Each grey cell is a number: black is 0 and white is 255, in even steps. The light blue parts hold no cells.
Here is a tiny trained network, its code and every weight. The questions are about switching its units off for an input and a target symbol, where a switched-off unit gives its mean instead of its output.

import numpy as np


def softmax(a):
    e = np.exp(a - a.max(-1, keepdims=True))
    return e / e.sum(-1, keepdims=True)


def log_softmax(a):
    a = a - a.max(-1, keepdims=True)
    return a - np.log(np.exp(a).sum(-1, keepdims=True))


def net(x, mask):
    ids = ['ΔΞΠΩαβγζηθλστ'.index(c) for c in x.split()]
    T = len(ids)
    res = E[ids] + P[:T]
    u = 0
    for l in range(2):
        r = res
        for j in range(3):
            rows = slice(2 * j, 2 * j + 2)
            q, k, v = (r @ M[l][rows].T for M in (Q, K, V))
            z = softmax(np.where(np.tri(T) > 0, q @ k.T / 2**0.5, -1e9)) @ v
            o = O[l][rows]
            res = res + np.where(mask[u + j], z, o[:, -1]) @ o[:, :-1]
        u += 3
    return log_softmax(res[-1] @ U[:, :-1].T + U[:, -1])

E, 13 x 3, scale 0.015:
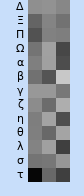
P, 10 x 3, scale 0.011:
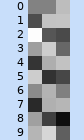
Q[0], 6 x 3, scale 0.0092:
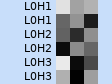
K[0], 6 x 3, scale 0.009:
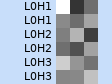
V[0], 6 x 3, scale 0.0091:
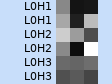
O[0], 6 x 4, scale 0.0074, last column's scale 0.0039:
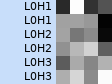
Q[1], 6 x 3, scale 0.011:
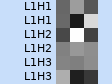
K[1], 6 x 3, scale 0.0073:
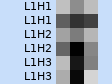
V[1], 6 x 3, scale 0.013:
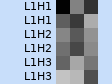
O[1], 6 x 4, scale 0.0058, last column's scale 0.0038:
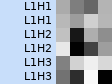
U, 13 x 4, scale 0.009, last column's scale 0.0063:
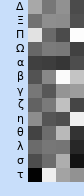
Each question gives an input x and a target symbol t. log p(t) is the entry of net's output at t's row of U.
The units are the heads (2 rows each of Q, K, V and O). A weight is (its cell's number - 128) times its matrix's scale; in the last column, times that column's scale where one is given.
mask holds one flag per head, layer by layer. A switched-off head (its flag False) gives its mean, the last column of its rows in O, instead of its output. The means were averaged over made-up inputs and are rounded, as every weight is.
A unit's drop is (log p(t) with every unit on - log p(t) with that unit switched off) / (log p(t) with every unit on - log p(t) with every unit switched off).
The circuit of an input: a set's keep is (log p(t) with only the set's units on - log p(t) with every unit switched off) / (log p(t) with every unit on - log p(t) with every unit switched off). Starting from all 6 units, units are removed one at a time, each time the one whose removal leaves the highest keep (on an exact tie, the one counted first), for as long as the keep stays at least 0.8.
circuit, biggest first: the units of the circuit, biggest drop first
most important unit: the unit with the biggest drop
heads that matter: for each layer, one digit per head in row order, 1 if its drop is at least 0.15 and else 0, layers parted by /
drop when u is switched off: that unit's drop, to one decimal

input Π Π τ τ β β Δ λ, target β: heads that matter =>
110 / 001
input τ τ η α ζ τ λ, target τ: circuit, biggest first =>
(L1H2, L0H1)
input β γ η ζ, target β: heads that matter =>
110 / 101
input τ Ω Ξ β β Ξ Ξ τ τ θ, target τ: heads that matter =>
100 / 001
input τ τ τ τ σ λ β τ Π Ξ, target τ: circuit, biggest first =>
(L0H1, L1H2)
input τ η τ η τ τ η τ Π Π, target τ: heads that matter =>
101 / 010
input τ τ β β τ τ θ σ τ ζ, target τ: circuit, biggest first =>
(L0H1, L1H2, L1H3)
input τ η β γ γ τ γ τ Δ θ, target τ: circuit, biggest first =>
(L0H1, L1H2)
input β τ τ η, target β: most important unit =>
L0H2
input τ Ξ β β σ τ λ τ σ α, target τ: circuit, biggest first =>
(L0H1, L0H2, L1H2)
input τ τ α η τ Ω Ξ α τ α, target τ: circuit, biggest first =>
(L1H2, L0H1)
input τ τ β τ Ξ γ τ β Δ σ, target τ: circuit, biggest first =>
(L0H1, L1H2)
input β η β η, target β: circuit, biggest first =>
(L0H2, L1H3)
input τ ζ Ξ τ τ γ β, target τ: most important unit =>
L0H1
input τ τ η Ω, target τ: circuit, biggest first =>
(L1H2, L0H1)
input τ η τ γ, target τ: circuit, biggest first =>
(L1H2, L0H1)
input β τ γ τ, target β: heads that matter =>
111 / 110
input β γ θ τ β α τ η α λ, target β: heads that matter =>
110 / 101
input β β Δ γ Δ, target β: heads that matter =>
110 / 001
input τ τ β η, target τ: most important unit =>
L0H1
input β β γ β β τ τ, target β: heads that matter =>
110 / 100
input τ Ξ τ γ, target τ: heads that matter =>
101 / 010
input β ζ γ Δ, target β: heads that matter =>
110 / 101
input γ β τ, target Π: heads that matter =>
101 / 011
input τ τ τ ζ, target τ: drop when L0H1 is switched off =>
0.7
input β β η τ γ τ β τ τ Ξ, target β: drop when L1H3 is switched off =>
0.2
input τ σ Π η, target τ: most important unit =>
L1H2
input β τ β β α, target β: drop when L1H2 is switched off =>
0.4
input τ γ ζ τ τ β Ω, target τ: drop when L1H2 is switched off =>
0.0
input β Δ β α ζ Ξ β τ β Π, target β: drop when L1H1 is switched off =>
0.3
